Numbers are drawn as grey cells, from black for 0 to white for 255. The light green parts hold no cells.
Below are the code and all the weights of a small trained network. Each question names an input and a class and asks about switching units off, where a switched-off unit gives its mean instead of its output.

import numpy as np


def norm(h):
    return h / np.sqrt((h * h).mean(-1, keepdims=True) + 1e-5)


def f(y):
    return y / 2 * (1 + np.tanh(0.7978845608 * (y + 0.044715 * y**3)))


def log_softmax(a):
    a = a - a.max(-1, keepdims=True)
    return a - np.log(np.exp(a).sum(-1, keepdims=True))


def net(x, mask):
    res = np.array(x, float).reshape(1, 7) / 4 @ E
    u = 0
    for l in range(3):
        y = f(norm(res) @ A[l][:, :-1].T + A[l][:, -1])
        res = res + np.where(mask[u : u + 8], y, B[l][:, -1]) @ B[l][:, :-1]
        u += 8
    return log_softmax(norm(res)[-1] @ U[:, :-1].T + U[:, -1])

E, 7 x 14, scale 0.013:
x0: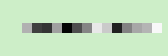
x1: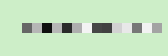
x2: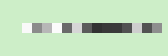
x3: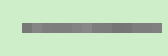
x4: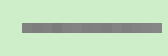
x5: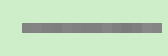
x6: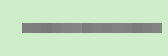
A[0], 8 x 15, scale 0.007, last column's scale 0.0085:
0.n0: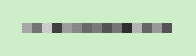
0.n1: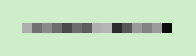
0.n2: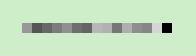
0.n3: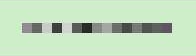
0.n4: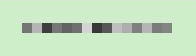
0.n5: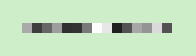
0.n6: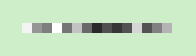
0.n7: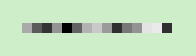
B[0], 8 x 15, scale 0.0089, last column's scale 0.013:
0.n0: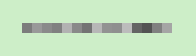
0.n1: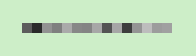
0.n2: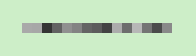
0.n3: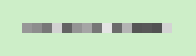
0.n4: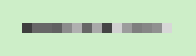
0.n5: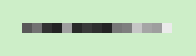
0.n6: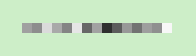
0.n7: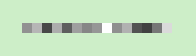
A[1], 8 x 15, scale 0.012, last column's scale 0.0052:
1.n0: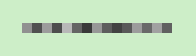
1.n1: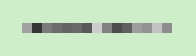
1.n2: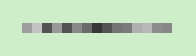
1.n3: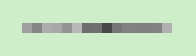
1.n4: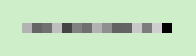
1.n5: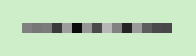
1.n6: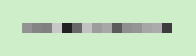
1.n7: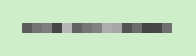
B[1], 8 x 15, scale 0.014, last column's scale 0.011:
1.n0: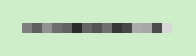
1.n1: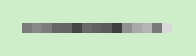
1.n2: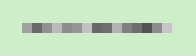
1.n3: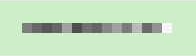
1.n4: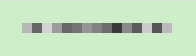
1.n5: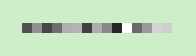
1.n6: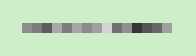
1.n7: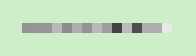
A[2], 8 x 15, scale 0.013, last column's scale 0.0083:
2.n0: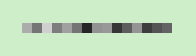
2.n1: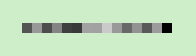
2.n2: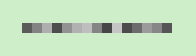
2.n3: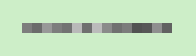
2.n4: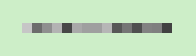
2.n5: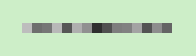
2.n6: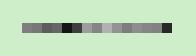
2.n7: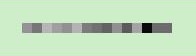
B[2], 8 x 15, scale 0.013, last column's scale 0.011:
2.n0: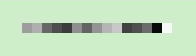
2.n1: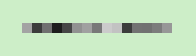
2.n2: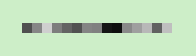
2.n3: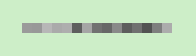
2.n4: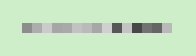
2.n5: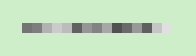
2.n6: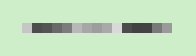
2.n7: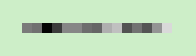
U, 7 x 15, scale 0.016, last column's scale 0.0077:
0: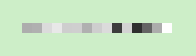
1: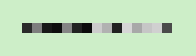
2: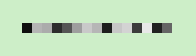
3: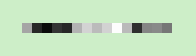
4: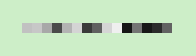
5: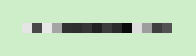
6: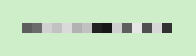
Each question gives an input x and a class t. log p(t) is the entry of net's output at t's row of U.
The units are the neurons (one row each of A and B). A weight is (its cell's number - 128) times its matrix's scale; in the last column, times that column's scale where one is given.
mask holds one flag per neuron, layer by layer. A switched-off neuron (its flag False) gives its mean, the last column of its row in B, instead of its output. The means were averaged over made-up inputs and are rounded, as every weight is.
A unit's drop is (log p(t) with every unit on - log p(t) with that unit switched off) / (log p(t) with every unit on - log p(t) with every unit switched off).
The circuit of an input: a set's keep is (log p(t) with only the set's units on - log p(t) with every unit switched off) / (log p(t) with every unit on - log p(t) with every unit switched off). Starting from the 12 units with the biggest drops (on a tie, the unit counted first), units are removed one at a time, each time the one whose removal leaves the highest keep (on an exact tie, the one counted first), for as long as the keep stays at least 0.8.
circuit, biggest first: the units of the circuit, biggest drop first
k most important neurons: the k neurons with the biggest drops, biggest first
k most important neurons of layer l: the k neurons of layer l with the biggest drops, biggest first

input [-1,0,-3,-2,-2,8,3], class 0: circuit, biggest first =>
(0.n5)
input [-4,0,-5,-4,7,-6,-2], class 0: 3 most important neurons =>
(1.n7; 0.n6; 0.n5)
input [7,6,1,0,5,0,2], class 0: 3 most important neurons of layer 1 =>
(1.n4; 1.n2; 1.n3)
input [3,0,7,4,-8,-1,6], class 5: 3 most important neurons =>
(0.n3; 1.n3; 1.n7)
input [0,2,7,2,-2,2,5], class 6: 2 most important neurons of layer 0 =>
(0.n7; 0.n3)
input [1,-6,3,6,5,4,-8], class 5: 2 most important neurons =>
(1.n0; 0.n7)
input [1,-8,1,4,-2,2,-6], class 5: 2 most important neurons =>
(1.n0; 0.n7)
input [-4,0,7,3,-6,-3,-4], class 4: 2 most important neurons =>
(2.n7; 2.n0)
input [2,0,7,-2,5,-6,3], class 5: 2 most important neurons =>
(0.n3; 1.n3)
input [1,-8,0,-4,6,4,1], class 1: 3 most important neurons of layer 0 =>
(0.n6; 0.n7; 0.n5)
